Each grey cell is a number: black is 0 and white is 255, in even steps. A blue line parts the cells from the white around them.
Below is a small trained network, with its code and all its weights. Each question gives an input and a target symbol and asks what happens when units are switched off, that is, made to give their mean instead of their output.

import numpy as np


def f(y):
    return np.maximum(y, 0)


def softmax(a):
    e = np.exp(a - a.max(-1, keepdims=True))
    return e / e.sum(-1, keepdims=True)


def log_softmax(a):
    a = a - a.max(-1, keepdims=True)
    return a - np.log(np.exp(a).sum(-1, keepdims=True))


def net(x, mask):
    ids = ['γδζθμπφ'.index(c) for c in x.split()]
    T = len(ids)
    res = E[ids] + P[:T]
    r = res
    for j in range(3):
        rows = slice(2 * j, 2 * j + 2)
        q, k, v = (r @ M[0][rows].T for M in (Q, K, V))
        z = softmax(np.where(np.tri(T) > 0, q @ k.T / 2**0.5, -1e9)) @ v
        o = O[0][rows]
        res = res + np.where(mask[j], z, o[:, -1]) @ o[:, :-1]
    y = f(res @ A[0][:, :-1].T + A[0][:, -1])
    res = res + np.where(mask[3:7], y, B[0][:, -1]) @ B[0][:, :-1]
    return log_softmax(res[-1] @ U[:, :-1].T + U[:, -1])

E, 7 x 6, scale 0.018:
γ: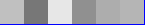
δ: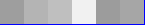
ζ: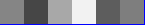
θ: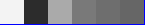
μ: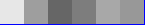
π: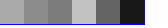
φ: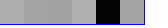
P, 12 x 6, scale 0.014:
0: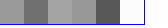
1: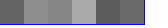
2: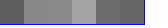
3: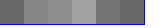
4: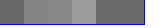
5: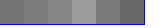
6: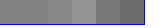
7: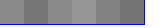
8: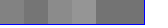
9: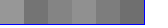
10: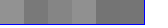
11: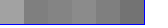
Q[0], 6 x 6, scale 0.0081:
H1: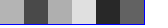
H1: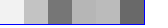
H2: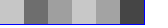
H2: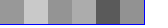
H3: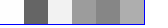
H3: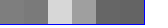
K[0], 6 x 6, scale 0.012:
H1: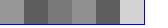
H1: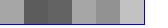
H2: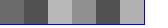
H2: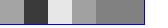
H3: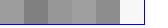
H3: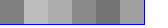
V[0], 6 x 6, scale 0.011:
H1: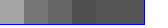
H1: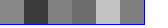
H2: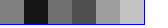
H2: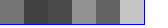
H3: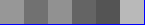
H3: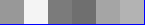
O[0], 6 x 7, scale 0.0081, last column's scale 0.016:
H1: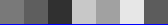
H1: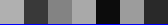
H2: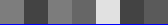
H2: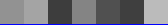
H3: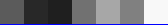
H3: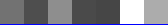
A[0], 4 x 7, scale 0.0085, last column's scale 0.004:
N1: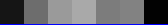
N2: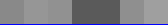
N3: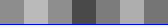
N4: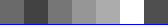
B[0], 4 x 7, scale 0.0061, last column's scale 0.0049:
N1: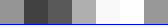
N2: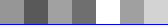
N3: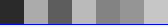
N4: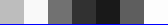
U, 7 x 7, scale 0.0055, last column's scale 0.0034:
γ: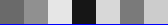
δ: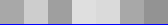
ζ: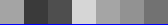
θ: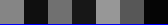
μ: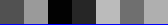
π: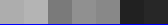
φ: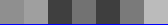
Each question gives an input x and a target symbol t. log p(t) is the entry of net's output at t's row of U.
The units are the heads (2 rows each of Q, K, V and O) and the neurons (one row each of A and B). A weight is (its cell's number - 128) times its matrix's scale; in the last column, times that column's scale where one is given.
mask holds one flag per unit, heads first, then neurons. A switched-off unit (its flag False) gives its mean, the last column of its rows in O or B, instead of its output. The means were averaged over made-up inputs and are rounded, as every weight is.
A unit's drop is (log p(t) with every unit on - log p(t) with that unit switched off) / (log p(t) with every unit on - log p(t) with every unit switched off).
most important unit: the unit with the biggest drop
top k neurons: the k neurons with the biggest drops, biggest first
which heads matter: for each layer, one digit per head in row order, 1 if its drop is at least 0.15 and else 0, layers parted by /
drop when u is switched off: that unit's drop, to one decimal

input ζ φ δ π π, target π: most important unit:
H3
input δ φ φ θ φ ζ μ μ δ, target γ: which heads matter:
101
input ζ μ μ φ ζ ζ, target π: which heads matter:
111
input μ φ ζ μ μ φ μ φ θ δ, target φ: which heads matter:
101
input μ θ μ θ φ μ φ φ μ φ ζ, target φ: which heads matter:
101
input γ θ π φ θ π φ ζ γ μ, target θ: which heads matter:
110
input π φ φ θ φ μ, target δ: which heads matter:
011
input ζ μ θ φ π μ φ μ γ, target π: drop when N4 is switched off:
-0.1
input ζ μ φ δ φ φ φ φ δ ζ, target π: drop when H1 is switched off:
0.2
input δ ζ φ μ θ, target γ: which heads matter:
101
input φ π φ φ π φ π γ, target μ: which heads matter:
101
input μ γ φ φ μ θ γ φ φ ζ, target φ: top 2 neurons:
(N4 N2)
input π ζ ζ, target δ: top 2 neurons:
(N1 N4)
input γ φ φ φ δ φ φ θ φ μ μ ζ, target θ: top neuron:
(N3)
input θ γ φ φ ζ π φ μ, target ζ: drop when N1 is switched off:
0.0
